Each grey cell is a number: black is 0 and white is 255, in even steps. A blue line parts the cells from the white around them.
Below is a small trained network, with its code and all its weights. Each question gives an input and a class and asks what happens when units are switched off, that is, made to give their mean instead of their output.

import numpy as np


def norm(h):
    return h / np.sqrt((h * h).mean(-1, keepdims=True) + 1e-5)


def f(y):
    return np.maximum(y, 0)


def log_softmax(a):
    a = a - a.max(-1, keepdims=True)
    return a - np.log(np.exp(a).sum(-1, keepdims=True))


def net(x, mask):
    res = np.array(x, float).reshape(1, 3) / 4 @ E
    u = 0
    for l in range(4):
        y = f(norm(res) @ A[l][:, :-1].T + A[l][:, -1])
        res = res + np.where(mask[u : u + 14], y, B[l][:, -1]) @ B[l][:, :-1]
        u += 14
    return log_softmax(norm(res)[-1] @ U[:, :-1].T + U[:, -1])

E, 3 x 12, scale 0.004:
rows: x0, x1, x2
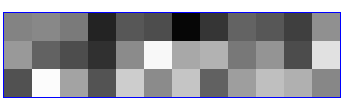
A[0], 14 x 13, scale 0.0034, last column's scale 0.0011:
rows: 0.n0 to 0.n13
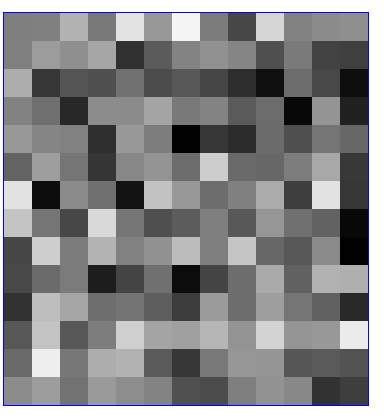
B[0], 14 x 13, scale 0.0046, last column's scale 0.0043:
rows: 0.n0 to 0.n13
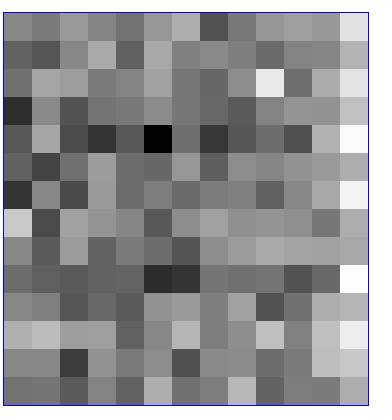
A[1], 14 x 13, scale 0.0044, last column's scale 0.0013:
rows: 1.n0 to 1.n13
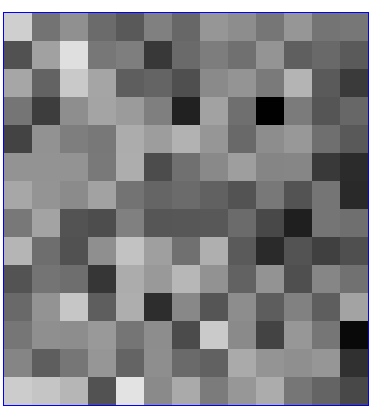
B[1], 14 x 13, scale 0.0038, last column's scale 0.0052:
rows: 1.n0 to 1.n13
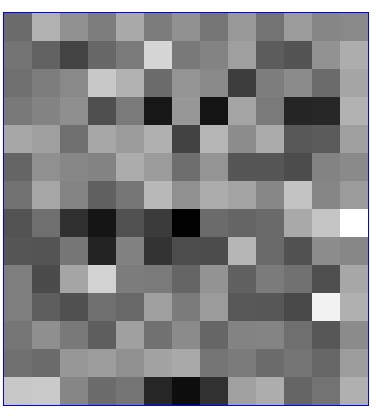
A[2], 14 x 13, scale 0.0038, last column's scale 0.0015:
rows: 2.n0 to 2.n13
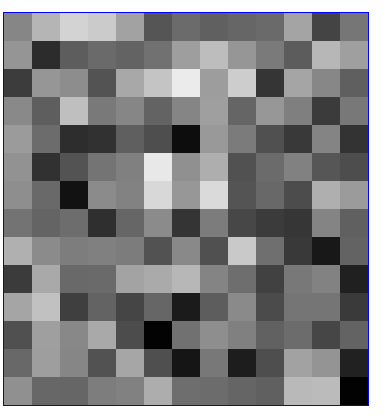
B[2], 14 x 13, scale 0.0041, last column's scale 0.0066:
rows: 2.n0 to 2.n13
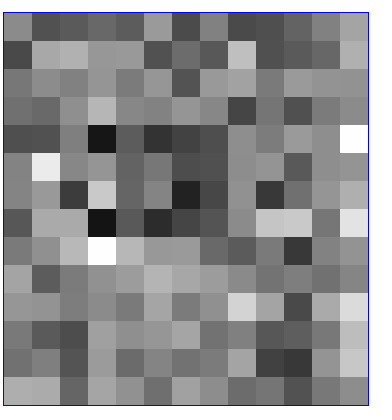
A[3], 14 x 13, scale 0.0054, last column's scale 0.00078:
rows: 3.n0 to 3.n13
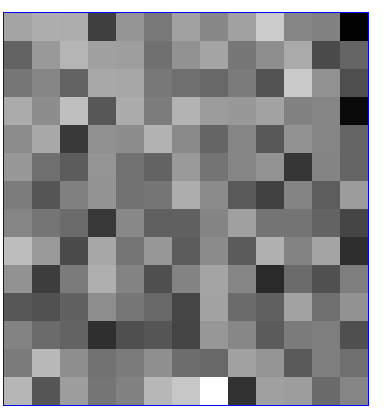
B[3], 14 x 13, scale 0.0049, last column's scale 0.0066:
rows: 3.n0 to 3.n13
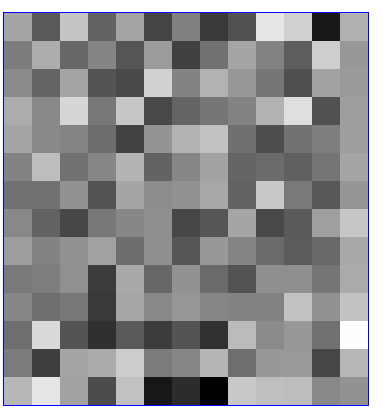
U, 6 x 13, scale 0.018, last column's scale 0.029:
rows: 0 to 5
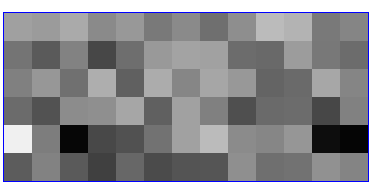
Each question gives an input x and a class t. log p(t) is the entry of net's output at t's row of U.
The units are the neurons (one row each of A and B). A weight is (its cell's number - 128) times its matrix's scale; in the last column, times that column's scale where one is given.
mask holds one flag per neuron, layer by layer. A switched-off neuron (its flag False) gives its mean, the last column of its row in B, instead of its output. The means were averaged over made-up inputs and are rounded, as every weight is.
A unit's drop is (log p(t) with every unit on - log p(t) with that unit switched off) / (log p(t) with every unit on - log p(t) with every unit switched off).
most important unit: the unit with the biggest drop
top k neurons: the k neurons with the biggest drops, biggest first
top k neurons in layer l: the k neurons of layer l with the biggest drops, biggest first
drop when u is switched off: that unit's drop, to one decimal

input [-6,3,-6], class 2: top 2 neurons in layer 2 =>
(2.n4 2.n7)
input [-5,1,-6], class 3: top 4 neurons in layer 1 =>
(1.n7 1.n3 1.n10 1.n1)
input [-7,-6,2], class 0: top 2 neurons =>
(0.n4 1.n7)
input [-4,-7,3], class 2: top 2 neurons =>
(0.n9 2.n4)
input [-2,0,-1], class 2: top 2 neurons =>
(1.n3 0.n9)
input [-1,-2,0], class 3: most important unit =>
0.n11
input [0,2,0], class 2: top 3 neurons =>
(0.n4 1.n7 2.n4)
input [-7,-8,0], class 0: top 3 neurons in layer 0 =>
(0.n9 0.n4 0.n6)
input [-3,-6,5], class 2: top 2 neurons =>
(2.n7 0.n2)
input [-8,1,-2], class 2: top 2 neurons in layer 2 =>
(2.n6 2.n7)
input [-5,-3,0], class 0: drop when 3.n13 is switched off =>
0.1
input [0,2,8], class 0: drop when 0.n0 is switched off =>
0.0
